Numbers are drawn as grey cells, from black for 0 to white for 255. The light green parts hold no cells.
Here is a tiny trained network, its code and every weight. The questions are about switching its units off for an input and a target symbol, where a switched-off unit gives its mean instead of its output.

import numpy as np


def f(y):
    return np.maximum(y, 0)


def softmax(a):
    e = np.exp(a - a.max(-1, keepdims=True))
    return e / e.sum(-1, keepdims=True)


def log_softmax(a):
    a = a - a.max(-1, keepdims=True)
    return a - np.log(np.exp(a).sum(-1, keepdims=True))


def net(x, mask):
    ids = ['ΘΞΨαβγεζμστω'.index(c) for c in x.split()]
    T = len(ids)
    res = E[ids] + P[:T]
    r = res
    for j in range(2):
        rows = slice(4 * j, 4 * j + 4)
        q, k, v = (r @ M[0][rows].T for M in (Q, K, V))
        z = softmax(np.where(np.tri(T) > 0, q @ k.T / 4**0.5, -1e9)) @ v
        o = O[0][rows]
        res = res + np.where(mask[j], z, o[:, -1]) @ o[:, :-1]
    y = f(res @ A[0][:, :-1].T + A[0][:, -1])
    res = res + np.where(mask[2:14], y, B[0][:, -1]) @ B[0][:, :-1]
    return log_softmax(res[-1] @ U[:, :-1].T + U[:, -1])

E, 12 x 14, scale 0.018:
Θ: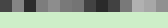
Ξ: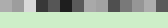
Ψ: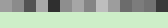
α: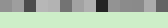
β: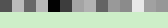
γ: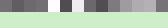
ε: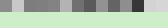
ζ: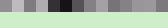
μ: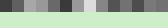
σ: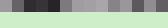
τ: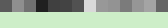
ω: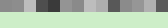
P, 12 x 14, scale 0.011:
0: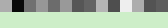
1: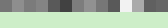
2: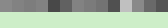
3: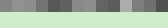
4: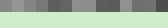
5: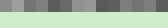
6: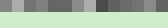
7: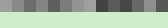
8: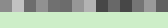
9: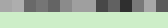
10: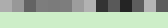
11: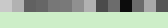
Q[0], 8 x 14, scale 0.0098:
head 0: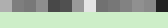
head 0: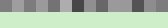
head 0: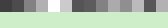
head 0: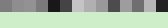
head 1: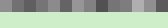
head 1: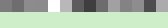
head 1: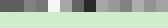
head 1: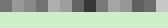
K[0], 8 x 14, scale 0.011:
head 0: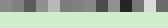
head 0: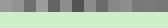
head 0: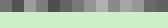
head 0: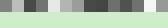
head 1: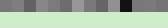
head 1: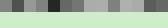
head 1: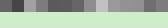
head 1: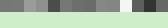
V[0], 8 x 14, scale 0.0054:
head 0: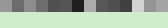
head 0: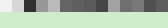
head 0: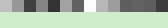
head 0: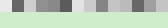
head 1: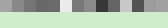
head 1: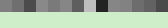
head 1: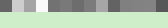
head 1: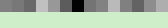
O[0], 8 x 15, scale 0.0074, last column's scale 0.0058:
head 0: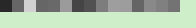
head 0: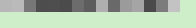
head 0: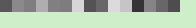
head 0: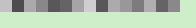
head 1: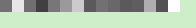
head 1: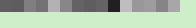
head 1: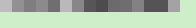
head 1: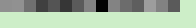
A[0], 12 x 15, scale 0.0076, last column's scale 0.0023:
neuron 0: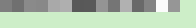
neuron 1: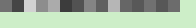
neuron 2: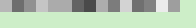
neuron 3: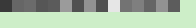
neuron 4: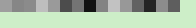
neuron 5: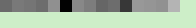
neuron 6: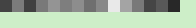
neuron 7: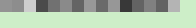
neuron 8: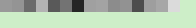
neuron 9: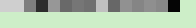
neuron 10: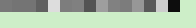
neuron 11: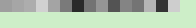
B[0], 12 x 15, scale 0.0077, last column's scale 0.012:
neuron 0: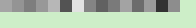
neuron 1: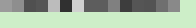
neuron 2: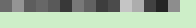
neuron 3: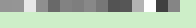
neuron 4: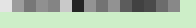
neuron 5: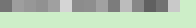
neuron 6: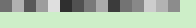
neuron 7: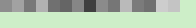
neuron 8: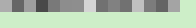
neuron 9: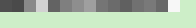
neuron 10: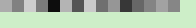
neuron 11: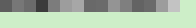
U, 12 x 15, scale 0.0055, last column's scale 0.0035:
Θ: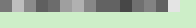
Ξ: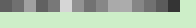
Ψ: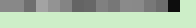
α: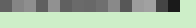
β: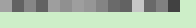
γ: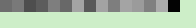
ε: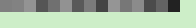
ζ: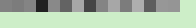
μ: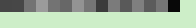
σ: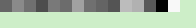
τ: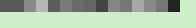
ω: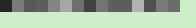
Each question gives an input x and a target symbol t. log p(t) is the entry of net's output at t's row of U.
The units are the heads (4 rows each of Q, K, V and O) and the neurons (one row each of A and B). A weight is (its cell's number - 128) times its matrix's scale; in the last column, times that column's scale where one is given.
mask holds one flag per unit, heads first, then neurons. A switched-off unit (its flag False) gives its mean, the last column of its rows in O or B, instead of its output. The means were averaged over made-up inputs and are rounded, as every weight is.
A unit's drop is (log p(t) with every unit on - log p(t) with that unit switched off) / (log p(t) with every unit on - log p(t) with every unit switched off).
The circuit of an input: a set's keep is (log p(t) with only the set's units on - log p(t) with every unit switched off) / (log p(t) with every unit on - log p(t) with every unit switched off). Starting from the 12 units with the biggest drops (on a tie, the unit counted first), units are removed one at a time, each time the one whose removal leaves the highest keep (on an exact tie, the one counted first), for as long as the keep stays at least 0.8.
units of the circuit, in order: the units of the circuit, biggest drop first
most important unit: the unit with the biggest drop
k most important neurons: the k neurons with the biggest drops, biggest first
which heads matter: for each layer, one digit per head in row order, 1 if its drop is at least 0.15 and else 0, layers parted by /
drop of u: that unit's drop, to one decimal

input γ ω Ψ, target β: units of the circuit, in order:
head 0; head 1
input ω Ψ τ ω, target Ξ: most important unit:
head 0
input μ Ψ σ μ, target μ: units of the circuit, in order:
head 0; head 1
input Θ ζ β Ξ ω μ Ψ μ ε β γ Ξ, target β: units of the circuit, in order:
head 1; head 0
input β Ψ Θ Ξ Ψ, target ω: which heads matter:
10
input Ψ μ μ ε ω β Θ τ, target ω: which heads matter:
10
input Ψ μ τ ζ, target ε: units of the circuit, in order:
head 1; neuron 4; head 0
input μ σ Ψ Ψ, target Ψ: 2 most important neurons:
neuron 6; neuron 4
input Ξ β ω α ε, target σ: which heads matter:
00
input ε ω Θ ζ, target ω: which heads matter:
10
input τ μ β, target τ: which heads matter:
11
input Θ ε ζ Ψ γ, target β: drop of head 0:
0.5
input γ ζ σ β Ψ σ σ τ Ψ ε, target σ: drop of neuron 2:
0.6
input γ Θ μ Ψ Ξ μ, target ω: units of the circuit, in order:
head 0
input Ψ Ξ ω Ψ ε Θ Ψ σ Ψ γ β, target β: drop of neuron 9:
0.0
